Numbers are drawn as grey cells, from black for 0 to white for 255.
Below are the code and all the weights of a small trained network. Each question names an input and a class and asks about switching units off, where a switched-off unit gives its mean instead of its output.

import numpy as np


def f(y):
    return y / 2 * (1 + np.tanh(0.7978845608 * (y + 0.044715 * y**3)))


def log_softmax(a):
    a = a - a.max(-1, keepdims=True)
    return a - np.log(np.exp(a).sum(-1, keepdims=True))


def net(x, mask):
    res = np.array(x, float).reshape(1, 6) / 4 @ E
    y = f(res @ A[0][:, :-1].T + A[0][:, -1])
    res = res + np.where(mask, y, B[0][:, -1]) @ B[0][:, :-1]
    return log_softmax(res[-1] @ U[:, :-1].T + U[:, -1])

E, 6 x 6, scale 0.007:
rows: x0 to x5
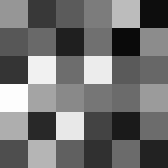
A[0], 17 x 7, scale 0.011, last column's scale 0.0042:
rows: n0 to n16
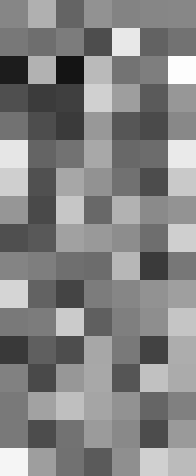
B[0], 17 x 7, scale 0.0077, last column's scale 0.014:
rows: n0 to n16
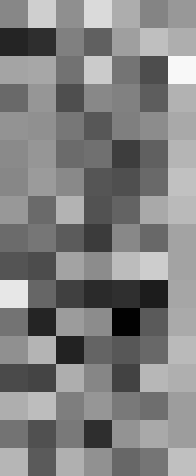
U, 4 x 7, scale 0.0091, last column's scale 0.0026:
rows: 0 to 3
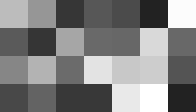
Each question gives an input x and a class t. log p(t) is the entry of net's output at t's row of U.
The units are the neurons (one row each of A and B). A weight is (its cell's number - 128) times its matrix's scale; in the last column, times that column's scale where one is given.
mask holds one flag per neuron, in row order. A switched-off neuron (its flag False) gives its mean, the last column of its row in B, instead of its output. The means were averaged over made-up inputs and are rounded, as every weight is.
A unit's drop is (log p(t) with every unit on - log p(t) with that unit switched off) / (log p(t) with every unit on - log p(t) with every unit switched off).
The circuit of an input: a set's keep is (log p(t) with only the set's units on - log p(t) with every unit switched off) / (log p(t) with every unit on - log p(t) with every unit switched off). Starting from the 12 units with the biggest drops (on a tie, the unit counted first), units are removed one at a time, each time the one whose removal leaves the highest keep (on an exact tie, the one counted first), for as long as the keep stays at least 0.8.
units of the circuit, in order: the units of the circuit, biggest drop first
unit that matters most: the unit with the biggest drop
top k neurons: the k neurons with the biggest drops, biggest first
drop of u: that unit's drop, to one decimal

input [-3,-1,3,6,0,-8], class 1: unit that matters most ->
n13
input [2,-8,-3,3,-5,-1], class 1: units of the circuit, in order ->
(n16 n1)
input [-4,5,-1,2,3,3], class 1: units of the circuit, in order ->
(n2 n12)
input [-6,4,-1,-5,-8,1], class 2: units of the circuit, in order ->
(n10 n0)
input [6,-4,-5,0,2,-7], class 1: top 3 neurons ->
(n1 n7 n2)
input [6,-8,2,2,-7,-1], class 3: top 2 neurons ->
(n1 n9)
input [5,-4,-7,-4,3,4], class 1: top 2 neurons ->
(n11 n7)
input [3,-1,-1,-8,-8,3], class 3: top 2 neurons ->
(n1 n9)
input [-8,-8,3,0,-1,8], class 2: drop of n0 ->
0.1
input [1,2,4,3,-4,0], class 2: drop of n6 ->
0.2
